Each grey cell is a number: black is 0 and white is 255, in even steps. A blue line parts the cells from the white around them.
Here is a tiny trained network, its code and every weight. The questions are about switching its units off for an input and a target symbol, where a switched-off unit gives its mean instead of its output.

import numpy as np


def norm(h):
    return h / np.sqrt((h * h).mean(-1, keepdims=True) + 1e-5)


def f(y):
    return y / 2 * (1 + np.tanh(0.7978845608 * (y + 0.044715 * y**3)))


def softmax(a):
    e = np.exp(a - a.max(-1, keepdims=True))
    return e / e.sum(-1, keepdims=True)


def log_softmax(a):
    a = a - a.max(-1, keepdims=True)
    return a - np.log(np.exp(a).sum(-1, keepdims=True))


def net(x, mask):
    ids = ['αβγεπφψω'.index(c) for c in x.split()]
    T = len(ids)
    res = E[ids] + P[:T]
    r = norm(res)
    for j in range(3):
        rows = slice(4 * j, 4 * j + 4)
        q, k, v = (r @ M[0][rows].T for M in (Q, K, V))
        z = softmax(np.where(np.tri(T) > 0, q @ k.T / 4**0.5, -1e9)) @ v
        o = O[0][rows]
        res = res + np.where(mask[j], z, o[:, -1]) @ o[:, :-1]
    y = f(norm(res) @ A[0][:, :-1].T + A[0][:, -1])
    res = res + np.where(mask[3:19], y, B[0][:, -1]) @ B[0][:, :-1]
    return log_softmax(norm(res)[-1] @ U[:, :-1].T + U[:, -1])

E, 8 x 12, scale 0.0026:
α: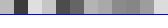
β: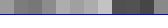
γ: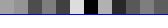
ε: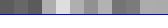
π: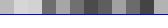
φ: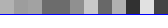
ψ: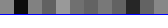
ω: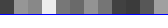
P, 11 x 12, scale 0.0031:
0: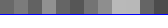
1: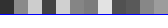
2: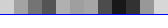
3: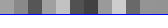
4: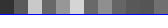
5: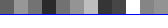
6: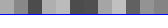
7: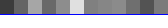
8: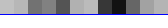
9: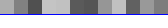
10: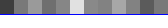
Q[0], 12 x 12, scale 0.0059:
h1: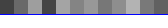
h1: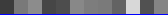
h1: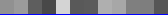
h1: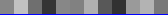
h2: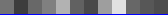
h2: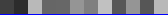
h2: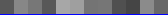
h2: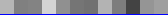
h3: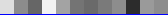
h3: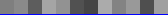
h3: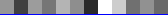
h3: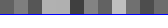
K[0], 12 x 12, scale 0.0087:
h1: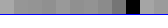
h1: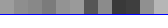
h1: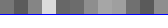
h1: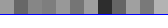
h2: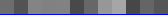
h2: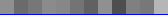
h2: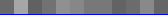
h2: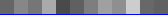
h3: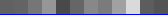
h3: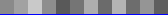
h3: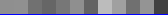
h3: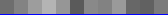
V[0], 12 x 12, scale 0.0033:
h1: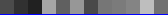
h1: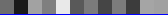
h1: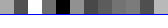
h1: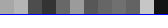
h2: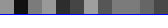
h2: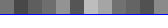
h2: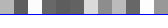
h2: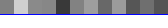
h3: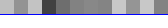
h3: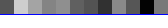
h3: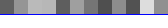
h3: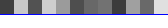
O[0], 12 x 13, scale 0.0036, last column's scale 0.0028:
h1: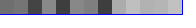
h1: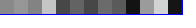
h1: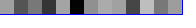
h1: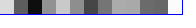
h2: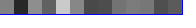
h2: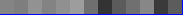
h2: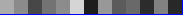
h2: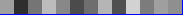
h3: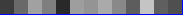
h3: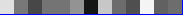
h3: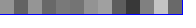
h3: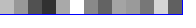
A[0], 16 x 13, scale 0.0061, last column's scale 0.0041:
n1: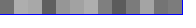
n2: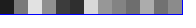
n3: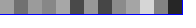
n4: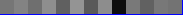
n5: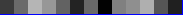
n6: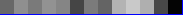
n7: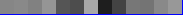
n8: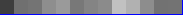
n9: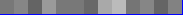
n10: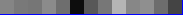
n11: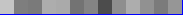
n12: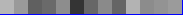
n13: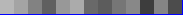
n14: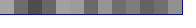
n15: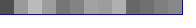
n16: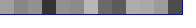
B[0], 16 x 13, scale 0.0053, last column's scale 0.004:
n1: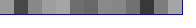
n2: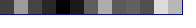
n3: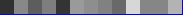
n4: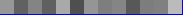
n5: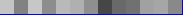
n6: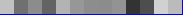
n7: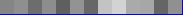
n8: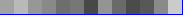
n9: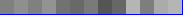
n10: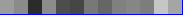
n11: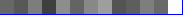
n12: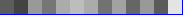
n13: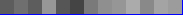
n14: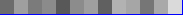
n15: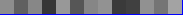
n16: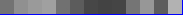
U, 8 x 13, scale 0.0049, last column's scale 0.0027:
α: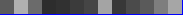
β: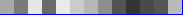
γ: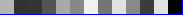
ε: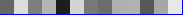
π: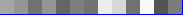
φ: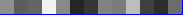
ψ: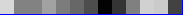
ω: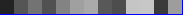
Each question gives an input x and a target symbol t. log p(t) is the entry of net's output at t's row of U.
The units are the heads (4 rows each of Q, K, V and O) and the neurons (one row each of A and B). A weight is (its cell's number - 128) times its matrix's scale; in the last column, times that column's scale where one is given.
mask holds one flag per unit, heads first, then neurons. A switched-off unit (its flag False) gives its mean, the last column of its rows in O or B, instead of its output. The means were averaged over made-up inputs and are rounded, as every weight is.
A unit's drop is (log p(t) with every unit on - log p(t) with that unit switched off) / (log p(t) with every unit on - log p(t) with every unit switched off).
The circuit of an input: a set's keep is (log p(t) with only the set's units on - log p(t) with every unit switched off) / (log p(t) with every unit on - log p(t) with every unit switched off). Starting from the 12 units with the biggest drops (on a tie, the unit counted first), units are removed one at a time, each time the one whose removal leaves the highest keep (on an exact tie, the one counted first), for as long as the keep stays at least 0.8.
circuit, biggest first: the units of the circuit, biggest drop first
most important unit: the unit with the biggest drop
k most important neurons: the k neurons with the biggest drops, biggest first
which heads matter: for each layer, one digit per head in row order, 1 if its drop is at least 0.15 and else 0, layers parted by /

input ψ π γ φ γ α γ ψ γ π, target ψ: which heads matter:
110
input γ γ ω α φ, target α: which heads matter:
100
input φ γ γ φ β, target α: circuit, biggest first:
[h2 n2]
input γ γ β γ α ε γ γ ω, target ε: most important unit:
h3
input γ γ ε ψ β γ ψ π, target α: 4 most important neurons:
[n15 n12 n13 n6]
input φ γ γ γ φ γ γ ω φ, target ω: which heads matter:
000
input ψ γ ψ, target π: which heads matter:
100
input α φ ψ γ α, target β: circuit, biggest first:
[h2 n2]
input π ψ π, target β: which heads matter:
100
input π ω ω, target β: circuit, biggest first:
[h3 h1 n2]
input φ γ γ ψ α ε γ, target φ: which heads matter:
011
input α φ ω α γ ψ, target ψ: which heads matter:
101
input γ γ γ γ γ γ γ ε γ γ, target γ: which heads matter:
000
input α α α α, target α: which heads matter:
101
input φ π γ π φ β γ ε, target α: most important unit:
h2
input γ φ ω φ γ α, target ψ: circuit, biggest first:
[h3 n16]
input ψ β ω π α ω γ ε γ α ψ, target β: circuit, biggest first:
[n10 n2]
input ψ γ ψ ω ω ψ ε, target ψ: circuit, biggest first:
[h1 n5 h2]
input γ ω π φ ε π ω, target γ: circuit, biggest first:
[h1 n6]
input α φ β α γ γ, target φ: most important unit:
h1
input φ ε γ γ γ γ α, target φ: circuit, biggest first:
[h2 h1 h3]
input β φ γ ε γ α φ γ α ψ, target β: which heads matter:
101
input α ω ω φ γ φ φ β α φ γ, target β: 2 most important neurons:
[n2 n4]
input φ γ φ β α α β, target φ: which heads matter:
011
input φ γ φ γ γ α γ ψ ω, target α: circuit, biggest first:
[h1 n2]
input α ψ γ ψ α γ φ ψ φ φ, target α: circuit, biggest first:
[h1 n2]
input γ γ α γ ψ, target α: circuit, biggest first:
[h2 n2]
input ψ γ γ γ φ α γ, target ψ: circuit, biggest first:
[n5 h2 h1]
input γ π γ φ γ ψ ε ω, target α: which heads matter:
010
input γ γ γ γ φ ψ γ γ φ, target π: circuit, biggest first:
[n7]
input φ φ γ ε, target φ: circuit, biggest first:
[h2 h3 h1]
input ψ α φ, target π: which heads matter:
111
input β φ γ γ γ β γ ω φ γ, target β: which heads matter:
110
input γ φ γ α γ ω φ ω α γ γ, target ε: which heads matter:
000
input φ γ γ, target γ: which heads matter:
100
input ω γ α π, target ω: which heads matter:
111
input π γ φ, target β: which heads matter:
110
